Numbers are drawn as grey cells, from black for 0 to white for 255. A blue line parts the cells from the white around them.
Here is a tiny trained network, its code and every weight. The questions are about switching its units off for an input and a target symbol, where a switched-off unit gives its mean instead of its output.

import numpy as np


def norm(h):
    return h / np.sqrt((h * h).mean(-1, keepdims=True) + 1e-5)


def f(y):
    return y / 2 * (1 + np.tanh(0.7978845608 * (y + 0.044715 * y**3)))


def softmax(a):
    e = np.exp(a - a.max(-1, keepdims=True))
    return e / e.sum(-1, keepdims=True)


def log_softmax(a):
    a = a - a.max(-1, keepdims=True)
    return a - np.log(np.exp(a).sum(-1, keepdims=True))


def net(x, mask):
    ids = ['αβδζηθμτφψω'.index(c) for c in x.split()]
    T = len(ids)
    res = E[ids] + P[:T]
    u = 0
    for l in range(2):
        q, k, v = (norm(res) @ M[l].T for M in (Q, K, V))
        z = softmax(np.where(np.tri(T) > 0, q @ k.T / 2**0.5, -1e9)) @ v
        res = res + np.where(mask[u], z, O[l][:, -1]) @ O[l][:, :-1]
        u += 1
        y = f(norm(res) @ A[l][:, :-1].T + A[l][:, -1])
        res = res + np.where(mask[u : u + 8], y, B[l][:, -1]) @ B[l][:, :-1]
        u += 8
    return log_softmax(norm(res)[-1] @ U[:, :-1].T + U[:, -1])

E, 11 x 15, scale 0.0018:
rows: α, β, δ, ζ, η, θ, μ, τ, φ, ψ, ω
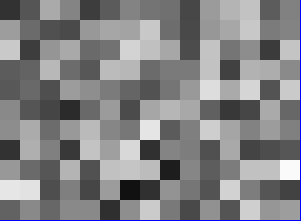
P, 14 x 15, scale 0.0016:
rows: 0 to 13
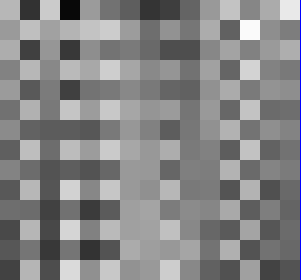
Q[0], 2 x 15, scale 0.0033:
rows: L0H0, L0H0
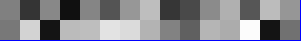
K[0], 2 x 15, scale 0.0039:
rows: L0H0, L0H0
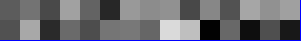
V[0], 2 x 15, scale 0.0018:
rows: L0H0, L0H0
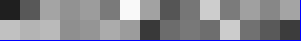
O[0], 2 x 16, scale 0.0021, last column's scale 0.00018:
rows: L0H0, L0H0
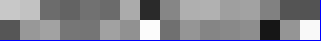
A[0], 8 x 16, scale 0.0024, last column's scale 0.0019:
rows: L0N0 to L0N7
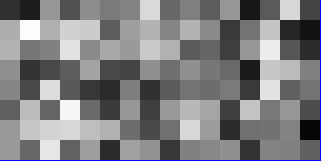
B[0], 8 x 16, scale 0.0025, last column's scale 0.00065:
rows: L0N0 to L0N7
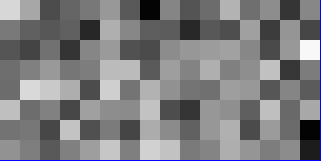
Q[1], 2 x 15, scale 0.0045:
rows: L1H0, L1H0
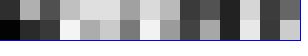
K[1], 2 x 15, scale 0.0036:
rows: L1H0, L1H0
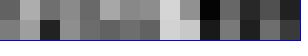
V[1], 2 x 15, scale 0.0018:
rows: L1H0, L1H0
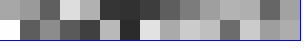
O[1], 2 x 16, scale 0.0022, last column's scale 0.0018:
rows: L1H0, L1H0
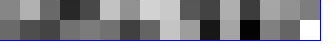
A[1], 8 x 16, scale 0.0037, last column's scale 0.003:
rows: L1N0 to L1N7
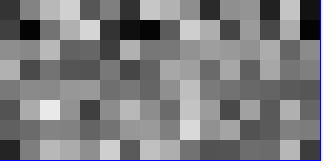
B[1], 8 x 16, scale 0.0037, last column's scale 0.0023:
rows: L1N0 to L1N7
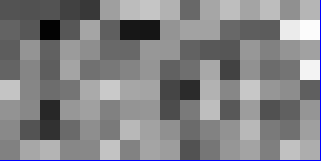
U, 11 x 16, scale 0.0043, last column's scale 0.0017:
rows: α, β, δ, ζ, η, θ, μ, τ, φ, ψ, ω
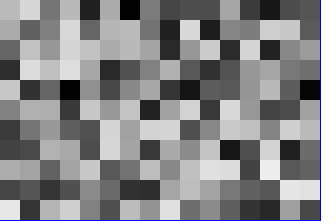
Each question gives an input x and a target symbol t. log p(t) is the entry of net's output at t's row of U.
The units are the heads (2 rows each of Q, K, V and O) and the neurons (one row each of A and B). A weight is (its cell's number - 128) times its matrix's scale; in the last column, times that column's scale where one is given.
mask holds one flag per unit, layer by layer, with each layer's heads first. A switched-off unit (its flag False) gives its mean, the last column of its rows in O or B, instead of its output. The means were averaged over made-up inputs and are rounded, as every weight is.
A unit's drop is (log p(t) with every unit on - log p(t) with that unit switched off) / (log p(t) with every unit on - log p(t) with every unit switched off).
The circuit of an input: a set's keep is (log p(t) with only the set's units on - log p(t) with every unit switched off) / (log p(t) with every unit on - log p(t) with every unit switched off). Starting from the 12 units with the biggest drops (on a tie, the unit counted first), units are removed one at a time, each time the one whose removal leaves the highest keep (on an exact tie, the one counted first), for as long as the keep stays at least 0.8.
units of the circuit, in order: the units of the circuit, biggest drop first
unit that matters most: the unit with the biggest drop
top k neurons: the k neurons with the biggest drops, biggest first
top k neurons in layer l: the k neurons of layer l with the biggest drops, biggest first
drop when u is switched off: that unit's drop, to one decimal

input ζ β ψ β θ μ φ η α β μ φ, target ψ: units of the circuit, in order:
[L1H0; L1N1; L0N2]
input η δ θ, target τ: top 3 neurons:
[L0N3; L1N3; L1N1]
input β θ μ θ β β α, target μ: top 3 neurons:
[L0N4; L1N0; L1N1]
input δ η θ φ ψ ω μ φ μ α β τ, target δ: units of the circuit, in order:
[L1H0]
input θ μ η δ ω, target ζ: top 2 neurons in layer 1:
[L1N2; L1N1]
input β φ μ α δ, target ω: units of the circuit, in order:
[L1N1; L1N0]
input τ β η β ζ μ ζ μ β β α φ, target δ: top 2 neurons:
[L0N0; L1N5]
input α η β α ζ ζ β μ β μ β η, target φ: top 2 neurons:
[L0N5; L1N1]
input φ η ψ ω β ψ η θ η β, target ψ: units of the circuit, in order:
[L1H0; L1N1]
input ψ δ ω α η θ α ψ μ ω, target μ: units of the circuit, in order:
[L0H0; L1N0]
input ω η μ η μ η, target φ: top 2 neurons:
[L1N1; L0N5]
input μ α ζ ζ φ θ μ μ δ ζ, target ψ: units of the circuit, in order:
[L1N1; L1H0]
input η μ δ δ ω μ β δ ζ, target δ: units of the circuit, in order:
[L1N5; L0N4]
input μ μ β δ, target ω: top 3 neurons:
[L1N1; L1N0; L0N5]
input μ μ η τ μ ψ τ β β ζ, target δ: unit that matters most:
L1H0
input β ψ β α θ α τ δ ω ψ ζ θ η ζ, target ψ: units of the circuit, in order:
[L1H0; L1N1]
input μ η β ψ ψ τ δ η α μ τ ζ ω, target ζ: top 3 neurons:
[L1N2; L1N1; L1N0]
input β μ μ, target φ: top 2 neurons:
[L1N1; L0N7]
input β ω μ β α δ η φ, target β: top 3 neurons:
[L1N1; L1N0; L0N5]
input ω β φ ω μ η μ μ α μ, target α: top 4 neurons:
[L0N1; L1N1; L1N0; L0N5]
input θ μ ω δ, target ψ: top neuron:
[L1N1]
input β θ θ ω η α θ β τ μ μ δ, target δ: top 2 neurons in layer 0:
[L0N3; L0N5]
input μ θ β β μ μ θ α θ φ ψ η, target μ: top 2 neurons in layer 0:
[L0N3; L0N5]
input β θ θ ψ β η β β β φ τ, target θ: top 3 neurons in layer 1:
[L1N1; L1N0; L1N5]
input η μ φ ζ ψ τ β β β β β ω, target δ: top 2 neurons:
[L0N0; L1N5]
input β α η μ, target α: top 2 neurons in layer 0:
[L0N1; L0N6]
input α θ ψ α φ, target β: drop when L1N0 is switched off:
0.2
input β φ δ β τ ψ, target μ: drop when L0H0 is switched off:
1.5
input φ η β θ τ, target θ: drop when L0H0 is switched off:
0.1
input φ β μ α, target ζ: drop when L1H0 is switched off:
0.1
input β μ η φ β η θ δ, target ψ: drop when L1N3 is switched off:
0.0
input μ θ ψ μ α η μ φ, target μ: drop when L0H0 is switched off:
0.1
